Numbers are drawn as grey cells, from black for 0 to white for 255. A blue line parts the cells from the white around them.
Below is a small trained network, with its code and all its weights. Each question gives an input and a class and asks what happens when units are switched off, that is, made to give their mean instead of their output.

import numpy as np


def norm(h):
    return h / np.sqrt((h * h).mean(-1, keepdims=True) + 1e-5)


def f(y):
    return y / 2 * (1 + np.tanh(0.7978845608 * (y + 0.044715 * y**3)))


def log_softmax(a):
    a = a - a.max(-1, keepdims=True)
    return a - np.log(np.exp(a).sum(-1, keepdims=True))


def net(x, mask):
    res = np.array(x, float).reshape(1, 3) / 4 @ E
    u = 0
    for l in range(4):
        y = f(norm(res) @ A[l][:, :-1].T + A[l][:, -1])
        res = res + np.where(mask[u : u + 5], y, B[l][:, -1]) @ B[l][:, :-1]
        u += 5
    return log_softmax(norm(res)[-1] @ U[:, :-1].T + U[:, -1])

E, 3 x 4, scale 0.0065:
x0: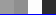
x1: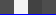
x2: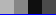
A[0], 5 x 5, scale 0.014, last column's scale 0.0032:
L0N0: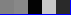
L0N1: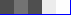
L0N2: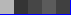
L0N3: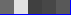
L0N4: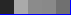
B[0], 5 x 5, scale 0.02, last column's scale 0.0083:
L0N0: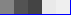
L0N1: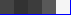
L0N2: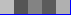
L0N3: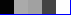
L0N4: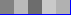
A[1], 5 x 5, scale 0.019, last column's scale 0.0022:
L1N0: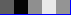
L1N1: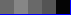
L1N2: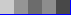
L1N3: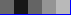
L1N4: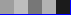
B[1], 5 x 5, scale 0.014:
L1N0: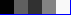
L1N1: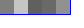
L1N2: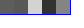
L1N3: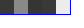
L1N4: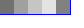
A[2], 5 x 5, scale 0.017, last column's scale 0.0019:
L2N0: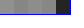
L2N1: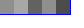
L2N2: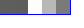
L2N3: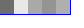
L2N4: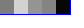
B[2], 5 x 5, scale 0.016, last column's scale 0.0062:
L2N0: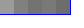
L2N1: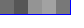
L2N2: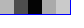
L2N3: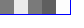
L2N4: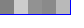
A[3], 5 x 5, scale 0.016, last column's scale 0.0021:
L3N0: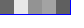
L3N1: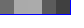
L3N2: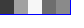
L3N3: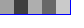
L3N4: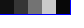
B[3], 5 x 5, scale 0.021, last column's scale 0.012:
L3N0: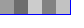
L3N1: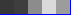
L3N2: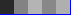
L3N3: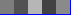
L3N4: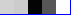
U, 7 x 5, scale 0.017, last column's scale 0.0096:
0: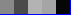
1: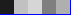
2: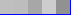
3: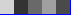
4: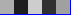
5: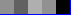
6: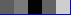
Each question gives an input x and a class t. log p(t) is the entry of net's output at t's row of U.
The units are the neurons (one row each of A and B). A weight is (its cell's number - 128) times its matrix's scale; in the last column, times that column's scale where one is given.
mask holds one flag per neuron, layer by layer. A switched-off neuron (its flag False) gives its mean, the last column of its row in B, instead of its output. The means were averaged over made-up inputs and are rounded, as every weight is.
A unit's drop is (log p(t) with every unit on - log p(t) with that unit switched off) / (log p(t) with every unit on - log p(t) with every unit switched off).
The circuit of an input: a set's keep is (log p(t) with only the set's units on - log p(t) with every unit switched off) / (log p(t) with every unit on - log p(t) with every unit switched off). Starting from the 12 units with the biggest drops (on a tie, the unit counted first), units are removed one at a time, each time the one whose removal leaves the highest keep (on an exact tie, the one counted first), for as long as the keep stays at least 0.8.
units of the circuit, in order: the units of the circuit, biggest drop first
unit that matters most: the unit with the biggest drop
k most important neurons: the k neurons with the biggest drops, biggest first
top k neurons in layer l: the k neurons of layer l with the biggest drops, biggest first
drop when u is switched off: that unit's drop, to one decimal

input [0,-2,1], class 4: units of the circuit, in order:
L0N2, L0N0, L1N0, L3N4
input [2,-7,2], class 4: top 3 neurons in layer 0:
L0N0, L0N1, L0N2
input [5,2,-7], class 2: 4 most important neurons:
L0N1, L0N0, L2N2, L0N3
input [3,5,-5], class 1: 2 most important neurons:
L0N0, L3N4
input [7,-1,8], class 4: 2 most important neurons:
L0N2, L0N3
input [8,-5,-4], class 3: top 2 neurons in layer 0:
L0N1, L0N0
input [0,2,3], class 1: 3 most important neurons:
L0N3, L0N1, L1N0
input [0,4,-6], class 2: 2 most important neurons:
L0N4, L1N3
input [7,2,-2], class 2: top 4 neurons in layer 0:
L0N1, L0N0, L0N3, L0N2
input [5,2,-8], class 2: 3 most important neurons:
L0N1, L0N0, L2N2
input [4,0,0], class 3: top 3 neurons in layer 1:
L1N3, L1N0, L1N1
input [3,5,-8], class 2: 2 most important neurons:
L2N2, L0N3
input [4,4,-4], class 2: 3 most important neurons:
L0N1, L1N3, L2N2
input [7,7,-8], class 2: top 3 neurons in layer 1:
L1N3, L1N0, L1N4
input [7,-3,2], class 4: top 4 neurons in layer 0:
L0N0, L0N1, L0N3, L0N4
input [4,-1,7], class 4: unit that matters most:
L0N2
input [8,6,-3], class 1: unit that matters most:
L0N0
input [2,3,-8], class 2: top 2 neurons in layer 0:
L0N1, L0N0
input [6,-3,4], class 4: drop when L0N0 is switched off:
0.8
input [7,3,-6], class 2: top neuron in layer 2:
L2N2
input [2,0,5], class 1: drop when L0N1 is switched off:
0.4
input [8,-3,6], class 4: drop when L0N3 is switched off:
0.5
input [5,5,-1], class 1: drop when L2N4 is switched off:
0.0
